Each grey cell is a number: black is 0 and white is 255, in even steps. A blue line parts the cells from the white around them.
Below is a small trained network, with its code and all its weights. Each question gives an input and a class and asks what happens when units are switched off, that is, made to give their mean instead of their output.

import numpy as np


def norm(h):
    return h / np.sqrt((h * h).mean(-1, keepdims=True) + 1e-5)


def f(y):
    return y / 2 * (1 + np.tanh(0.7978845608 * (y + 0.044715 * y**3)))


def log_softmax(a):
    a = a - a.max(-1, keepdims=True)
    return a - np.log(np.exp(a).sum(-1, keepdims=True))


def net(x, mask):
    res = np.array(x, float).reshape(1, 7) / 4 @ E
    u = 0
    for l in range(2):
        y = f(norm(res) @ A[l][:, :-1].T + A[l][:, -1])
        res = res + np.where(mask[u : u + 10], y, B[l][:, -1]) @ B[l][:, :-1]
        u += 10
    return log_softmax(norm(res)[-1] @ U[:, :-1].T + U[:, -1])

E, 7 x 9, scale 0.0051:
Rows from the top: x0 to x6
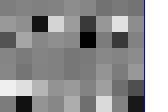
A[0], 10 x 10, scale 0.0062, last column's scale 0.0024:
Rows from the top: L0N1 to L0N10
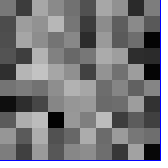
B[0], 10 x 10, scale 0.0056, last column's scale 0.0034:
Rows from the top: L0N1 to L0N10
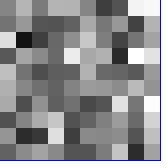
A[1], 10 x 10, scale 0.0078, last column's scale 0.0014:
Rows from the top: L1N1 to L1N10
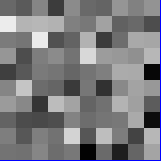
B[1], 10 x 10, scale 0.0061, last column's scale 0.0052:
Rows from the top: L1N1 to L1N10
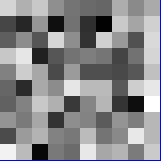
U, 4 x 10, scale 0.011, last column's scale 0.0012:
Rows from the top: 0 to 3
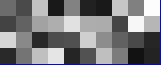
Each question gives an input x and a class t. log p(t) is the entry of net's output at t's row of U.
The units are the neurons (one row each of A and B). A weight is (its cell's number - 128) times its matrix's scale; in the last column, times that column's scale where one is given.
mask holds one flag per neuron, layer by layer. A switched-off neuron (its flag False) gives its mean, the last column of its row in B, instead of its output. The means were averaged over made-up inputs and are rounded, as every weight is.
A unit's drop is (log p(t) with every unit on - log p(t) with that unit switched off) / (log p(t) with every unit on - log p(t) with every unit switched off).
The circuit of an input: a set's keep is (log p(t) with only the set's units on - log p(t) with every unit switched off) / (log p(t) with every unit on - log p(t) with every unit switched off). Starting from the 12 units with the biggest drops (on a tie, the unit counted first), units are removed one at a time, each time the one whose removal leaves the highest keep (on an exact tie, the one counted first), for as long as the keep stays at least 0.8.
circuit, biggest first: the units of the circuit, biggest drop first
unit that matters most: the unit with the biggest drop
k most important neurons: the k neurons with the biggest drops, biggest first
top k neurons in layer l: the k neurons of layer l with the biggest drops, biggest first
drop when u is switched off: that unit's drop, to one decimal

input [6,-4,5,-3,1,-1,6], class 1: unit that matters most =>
L0N4
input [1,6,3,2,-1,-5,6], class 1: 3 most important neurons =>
L0N4, L1N9, L1N2
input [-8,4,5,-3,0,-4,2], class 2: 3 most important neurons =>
L1N10, L1N2, L1N7
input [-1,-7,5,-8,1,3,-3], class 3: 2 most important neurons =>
L0N8, L1N3
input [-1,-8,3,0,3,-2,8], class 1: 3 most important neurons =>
L0N4, L1N7, L0N1
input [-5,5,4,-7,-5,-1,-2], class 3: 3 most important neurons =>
L1N7, L1N4, L0N4
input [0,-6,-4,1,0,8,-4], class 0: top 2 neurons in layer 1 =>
L1N2, L1N7
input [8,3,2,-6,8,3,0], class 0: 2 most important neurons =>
L1N2, L0N9
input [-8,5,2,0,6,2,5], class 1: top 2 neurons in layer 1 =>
L1N9, L1N3
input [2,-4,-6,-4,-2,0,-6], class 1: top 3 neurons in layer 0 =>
L0N3, L0N5, L0N2
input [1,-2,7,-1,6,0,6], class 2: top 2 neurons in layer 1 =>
L1N10, L1N6
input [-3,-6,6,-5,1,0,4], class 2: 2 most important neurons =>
L1N10, L0N3
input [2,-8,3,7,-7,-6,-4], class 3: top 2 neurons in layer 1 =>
L1N3, L1N2
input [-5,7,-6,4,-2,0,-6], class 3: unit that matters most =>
L1N7
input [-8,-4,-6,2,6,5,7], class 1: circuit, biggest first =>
L0N4, L0N1
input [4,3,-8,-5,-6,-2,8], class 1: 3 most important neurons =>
L0N4, L1N9, L1N10
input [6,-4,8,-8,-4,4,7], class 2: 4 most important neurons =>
L1N10, L1N6, L0N5, L0N2
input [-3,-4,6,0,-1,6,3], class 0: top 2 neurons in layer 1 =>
L1N2, L1N4
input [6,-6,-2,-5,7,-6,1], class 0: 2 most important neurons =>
L0N7, L1N7
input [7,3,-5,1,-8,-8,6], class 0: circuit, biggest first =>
L0N7
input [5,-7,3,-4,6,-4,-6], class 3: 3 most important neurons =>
L1N3, L0N1, L0N10
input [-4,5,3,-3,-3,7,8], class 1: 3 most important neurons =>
L1N9, L0N7, L0N4
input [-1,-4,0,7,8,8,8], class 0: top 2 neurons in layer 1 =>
L1N2, L1N6
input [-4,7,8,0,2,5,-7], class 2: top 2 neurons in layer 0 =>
L0N1, L0N4
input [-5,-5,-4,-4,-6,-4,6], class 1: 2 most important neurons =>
L0N4, L1N7
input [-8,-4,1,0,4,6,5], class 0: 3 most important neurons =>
L1N2, L1N6, L1N7
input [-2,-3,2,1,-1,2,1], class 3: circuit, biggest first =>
L0N8
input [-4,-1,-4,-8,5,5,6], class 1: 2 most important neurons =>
L0N4, L0N7
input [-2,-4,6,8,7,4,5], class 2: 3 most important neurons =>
L1N10, L1N6, L0N5
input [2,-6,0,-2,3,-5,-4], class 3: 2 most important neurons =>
L1N3, L1N2
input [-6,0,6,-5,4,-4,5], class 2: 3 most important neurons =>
L1N10, L1N6, L1N2
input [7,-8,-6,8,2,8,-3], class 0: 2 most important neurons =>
L1N2, L1N7
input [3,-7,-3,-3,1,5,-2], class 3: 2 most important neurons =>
L1N3, L0N8
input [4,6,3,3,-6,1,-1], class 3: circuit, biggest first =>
L1N7
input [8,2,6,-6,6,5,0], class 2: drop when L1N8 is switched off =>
0.1
